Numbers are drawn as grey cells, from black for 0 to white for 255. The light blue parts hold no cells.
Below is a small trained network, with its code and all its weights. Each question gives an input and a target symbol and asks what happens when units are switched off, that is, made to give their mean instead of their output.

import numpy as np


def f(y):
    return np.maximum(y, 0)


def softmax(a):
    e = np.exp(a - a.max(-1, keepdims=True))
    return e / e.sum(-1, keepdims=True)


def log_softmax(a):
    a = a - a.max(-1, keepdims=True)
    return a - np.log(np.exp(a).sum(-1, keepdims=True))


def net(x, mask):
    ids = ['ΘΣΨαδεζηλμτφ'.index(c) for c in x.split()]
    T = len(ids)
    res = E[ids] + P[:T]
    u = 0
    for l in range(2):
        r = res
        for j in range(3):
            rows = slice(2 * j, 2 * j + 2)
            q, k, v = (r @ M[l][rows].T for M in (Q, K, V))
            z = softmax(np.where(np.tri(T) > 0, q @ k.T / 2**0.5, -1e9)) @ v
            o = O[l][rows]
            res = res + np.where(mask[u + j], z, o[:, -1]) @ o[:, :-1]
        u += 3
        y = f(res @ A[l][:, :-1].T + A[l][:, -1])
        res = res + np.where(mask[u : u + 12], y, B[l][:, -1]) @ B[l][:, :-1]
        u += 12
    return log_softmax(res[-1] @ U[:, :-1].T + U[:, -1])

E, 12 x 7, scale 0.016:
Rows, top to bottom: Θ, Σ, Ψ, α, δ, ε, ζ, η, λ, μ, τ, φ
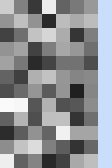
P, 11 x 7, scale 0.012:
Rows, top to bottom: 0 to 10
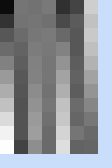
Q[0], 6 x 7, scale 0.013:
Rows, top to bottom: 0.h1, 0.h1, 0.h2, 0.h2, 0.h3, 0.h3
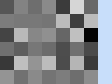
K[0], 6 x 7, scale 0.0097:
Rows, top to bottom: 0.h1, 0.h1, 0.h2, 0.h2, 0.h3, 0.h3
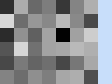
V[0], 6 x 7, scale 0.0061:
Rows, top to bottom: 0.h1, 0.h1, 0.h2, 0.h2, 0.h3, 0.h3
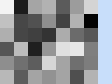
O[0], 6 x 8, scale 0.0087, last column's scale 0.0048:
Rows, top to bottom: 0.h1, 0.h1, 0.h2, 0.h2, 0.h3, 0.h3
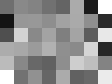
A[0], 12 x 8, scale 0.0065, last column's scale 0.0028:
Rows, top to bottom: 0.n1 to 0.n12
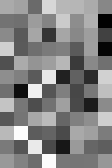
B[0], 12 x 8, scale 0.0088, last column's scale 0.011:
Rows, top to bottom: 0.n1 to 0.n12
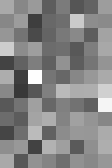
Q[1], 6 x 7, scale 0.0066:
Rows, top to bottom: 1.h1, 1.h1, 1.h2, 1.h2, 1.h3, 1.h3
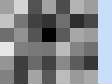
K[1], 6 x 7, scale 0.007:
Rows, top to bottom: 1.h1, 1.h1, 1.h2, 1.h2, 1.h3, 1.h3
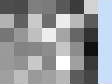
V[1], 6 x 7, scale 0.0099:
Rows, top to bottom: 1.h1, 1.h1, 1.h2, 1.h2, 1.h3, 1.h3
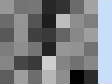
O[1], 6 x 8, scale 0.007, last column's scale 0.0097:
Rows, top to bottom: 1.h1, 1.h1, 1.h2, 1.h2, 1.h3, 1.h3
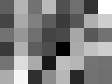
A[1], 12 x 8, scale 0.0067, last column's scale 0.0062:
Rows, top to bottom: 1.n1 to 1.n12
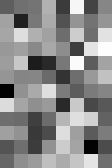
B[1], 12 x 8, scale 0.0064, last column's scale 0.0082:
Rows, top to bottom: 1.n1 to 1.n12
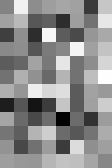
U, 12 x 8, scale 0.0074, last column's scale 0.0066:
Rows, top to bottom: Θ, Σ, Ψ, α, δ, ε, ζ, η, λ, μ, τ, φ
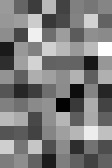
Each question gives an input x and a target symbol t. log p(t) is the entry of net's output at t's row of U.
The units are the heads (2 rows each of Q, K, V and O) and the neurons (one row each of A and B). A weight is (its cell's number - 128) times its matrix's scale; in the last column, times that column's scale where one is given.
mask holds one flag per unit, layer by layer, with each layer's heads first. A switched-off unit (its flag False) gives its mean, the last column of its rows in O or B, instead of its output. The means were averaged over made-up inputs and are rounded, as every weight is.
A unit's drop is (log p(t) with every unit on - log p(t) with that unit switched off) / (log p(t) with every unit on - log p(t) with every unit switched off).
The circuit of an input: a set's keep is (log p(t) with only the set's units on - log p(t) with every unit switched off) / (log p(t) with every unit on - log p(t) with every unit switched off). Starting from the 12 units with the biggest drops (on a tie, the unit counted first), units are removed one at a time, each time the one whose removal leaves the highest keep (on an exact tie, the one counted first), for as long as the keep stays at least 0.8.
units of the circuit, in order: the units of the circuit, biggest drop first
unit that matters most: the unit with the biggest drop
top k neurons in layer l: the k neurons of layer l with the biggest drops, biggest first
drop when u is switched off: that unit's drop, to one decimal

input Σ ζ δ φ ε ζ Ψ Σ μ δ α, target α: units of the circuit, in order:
(0.h1 0.h2)
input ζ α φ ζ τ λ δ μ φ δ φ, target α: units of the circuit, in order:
(0.h1 0.h2 1.n3 1.n5)
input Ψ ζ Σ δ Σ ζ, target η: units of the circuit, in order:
(1.h3 1.h1)
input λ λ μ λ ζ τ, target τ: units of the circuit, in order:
(0.h1 1.h3)
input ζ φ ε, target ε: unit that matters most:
0.h3
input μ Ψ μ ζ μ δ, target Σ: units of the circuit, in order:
(1.h1 0.h2 0.n7 1.h3)
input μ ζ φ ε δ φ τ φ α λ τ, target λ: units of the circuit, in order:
(1.h3 0.n7)
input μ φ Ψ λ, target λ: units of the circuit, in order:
(0.h1 1.h3)
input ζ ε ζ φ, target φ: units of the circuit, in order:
(0.h2 0.h1 1.h1 1.n8)
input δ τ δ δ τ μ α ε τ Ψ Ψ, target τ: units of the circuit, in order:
(0.h3 1.h3)
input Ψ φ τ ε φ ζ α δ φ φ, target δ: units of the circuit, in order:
(0.h1 0.h2)
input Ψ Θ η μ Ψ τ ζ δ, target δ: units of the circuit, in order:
(0.n7 0.n8)
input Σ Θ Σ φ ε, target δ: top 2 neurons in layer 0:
(0.n6 0.n3)
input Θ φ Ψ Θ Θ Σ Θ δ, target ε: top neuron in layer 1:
(1.n11)
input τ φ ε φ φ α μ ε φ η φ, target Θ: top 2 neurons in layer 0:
(0.n6 0.n11)
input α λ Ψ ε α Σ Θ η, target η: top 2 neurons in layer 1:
(1.n2 1.n3)
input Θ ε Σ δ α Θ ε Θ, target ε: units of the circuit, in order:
(0.h1 0.n6)
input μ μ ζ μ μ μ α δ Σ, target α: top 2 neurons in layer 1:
(1.n3 1.n2)
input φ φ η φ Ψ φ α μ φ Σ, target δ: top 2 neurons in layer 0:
(0.n7 0.n4)
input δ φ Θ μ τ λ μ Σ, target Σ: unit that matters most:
1.h1
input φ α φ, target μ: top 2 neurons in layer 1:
(1.n8 1.n5)
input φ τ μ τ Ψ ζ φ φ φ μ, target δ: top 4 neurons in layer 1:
(1.n9 1.n1 1.n8 1.n4)
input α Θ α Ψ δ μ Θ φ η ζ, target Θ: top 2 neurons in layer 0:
(0.n6 0.n7)
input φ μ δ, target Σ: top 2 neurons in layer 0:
(0.n11 0.n7)
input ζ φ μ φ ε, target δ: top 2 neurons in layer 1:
(1.n1 1.n4)
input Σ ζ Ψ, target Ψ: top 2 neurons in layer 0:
(0.n7 0.n6)
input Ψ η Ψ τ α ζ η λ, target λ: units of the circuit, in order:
(1.h3)
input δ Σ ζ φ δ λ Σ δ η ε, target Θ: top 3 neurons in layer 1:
(1.n2 1.n5 1.n6)
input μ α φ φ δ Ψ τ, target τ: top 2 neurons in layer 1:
(1.n8 1.n3)
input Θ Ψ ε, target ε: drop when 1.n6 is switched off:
0.1
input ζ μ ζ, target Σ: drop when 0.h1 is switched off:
0.4
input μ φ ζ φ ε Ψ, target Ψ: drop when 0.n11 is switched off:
0.2
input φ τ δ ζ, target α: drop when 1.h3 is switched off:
0.1
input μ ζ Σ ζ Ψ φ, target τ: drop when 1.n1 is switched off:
0.0
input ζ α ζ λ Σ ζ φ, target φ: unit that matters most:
0.h1
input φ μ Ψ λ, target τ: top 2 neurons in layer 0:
(0.n7 0.n4)
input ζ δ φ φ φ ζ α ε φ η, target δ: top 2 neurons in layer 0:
(0.n10 0.n8)
